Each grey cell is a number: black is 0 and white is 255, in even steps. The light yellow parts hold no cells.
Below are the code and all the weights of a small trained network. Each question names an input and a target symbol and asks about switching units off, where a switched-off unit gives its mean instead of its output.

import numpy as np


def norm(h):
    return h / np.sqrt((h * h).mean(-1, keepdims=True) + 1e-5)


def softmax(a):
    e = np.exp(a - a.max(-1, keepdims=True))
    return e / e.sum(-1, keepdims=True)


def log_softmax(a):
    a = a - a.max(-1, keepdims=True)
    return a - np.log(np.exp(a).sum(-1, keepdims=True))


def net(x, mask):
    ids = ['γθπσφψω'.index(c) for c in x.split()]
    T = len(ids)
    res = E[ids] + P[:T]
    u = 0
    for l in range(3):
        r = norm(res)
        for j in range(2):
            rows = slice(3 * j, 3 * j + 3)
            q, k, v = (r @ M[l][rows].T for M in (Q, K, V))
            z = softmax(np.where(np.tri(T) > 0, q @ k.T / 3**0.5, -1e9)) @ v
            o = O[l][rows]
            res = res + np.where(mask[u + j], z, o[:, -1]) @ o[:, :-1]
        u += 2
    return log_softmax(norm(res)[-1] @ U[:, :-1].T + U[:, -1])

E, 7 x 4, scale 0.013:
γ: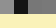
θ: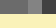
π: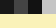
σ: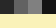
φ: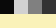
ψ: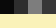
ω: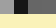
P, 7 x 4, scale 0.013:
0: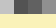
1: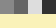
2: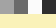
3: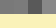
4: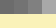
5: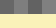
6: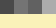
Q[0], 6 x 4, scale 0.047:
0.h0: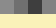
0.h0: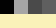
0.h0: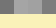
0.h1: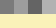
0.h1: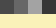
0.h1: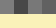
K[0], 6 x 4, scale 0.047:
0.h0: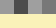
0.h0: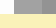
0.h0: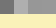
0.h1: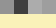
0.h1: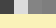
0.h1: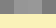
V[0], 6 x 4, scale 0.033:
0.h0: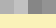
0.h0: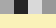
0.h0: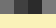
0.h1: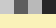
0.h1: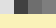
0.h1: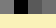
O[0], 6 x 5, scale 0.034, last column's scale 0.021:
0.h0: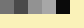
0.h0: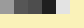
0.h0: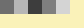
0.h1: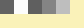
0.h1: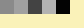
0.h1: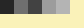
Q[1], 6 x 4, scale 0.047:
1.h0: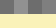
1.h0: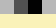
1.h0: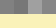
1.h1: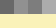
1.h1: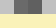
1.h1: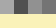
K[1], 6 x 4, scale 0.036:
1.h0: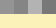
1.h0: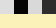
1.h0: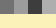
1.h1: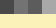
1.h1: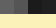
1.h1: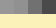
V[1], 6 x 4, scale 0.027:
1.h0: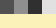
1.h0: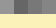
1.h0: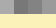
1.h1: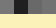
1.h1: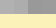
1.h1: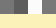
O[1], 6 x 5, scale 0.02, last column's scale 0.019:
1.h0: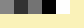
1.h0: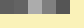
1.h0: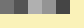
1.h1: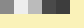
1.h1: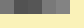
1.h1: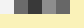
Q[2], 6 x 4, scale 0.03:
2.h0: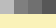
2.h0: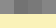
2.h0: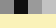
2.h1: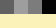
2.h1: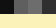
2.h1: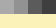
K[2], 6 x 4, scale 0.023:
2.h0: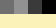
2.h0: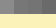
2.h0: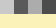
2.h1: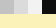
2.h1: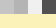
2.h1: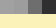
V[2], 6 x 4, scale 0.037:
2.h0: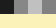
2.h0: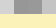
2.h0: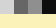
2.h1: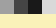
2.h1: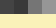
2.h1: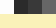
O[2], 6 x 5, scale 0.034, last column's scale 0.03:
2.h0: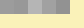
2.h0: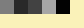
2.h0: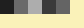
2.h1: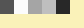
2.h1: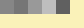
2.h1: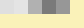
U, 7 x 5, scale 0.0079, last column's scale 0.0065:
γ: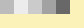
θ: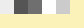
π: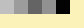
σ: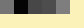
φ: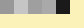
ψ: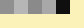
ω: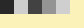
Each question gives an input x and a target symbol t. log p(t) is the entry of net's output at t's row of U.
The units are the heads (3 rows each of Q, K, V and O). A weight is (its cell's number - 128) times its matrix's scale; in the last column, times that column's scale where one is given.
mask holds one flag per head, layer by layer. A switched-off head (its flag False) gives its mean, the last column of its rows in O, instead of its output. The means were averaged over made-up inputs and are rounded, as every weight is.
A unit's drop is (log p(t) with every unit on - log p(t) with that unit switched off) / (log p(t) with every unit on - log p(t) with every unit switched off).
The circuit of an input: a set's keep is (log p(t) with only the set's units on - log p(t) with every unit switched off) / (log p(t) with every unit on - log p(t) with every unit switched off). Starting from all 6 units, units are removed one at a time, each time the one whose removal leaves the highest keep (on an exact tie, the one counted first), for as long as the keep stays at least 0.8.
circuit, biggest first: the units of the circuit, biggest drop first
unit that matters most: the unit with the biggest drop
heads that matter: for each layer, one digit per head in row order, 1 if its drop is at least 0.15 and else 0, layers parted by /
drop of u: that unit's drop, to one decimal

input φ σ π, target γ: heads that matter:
10 / 11 / 01
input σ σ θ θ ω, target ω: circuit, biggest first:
(0.h1, 2.h1)
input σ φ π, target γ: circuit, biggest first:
(1.h1, 2.h1, 0.h0)
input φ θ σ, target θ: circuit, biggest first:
(0.h0, 2.h0)
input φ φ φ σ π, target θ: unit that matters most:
0.h1
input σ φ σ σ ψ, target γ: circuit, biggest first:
(1.h1, 2.h1, 0.h0)
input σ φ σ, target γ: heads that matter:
11 / 01 / 01
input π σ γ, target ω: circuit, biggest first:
(0.h0, 0.h1)
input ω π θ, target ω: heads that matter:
01 / 00 / 01
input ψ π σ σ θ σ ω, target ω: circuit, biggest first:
(0.h1, 2.h1, 1.h0)
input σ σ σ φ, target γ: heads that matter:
01 / 01 / 11
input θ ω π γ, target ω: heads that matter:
01 / 00 / 00
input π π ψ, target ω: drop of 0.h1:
0.2
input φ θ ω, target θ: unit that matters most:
0.h0
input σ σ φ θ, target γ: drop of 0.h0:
0.4
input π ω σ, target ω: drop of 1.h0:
0.0
